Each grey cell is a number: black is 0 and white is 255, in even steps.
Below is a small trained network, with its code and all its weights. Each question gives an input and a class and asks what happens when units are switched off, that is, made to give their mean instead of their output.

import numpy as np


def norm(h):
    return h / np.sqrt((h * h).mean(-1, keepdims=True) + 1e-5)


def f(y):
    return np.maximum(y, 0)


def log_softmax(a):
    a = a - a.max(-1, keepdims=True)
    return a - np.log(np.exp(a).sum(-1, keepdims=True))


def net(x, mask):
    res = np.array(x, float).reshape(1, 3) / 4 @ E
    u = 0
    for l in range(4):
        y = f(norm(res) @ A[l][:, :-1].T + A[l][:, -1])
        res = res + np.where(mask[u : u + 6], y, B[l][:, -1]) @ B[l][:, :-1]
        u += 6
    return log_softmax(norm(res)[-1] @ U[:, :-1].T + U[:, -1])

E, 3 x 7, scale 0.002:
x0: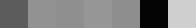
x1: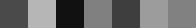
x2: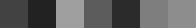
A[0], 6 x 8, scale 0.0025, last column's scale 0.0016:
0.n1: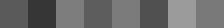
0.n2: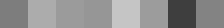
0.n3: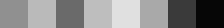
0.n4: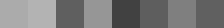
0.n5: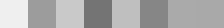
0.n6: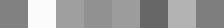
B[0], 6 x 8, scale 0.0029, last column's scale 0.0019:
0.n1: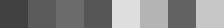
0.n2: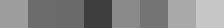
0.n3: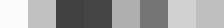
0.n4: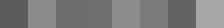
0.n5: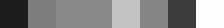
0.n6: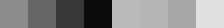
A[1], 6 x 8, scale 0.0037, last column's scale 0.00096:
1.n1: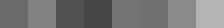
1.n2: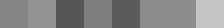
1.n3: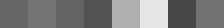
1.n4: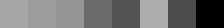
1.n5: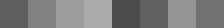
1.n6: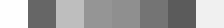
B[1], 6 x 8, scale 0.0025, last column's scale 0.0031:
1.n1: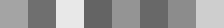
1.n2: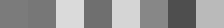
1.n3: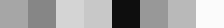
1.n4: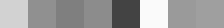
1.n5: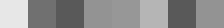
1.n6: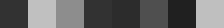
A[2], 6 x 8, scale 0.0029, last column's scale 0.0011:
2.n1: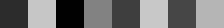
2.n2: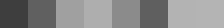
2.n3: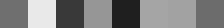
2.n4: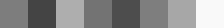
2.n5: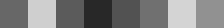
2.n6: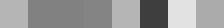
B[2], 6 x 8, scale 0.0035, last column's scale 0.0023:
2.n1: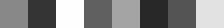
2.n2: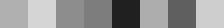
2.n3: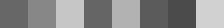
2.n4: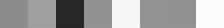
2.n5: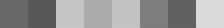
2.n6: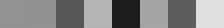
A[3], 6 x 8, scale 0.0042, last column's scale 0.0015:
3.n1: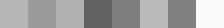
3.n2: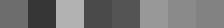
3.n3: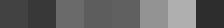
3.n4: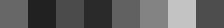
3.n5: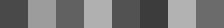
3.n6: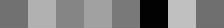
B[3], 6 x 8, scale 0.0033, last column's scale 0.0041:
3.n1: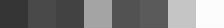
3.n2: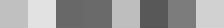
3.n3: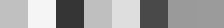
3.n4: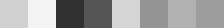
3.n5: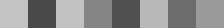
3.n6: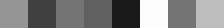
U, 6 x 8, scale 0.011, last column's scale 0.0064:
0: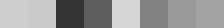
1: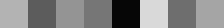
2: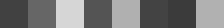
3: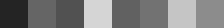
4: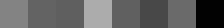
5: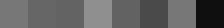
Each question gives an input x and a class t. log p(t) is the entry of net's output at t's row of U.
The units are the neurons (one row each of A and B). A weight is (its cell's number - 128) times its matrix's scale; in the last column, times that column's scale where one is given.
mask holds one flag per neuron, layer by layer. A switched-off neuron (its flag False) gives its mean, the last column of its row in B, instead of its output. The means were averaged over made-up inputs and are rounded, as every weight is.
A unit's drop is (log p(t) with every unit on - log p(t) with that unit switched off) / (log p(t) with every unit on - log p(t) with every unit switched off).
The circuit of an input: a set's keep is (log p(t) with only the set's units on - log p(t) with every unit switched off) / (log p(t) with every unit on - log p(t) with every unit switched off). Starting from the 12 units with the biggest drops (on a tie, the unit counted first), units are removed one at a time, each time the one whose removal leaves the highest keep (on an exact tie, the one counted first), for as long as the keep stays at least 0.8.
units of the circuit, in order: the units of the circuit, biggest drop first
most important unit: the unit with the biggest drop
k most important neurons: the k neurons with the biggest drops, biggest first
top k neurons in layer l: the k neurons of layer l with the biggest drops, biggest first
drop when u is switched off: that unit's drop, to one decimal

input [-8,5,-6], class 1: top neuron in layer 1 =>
[1.n3]
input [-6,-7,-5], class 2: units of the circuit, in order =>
[0.n5 1.n6]
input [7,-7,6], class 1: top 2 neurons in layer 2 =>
[2.n2 2.n1]
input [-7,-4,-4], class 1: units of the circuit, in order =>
[1.n3 3.n1]
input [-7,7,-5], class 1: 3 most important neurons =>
[1.n4 1.n3 1.n6]
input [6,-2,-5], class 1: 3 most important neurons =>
[3.n6 2.n6 2.n4]
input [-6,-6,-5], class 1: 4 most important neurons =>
[2.n4 3.n2 1.n3 2.n1]
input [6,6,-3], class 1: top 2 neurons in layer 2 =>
[2.n6 2.n4]
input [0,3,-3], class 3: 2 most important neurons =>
[3.n1 2.n4]
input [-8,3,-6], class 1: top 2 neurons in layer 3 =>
[3.n2 3.n1]
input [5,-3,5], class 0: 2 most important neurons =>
[0.n1 1.n3]
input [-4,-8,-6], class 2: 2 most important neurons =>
[1.n6 0.n5]
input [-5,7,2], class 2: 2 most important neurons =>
[2.n1 2.n3]
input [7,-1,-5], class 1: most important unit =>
3.n6
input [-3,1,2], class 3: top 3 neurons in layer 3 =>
[3.n1 3.n6 3.n5]
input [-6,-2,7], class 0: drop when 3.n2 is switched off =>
0.1
